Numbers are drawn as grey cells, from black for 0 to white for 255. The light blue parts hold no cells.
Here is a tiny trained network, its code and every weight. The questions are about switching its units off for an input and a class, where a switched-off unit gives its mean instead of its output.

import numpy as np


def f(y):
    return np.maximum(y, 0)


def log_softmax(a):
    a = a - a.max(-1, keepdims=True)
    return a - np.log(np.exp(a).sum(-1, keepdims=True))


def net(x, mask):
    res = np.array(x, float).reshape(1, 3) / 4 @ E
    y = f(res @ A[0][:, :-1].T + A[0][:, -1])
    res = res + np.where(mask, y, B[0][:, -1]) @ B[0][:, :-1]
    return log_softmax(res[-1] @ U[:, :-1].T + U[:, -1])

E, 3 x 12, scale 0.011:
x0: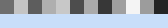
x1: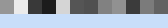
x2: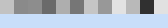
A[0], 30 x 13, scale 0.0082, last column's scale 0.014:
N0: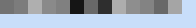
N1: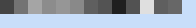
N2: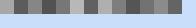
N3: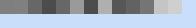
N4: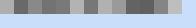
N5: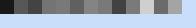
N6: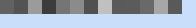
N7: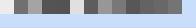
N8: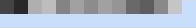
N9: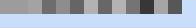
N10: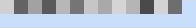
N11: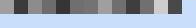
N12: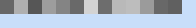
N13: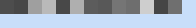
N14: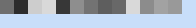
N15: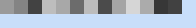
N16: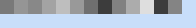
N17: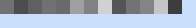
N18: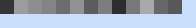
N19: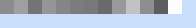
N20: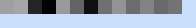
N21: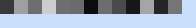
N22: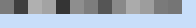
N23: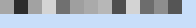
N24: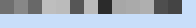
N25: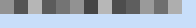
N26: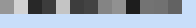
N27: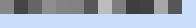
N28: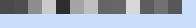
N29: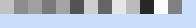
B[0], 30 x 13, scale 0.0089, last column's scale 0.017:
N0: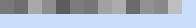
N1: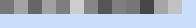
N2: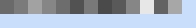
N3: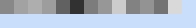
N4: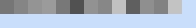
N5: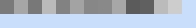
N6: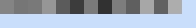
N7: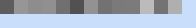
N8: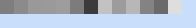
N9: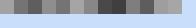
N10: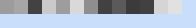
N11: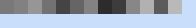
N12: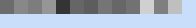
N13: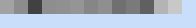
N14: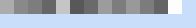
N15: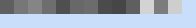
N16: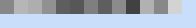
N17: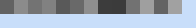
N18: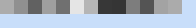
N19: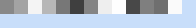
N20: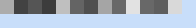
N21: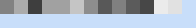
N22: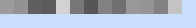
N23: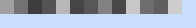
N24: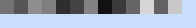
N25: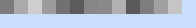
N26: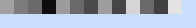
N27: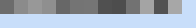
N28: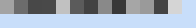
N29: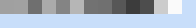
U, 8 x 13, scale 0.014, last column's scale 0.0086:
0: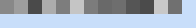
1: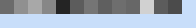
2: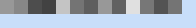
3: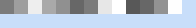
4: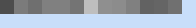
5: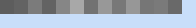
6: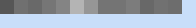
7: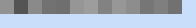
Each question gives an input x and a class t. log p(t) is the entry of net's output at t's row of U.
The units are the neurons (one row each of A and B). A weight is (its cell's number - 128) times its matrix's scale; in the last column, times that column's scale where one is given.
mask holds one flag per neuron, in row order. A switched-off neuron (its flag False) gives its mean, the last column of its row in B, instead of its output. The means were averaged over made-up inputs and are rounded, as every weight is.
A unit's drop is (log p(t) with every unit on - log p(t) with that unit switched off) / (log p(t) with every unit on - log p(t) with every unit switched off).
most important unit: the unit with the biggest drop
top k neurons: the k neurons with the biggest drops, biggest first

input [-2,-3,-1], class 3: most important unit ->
N26
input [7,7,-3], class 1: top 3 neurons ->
[N16; N24; N15]
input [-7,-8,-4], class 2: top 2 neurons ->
[N14; N23]
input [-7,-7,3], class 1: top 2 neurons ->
[N11; N20]
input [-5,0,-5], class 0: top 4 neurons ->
[N21; N19; N1; N24]
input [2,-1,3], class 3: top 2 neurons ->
[N21; N19]
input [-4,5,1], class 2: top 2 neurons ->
[N20; N26]
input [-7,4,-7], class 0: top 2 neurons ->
[N21; N1]
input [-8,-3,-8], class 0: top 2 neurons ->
[N21; N13]
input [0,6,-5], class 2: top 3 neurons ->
[N26; N20; N10]
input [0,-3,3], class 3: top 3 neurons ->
[N21; N26; N20]
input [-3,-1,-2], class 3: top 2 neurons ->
[N24; N15]
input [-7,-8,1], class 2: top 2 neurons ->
[N23; N14]
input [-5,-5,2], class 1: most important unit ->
N20
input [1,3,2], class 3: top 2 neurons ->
[N28; N23]
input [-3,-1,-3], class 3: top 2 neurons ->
[N10; N29]
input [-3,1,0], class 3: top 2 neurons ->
[N24; N15]
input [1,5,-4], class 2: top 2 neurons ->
[N26; N20]
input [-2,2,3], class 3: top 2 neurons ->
[N21; N18]
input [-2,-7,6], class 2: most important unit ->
N23
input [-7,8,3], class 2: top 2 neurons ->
[N20; N26]
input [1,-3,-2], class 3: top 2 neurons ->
[N26; N20]
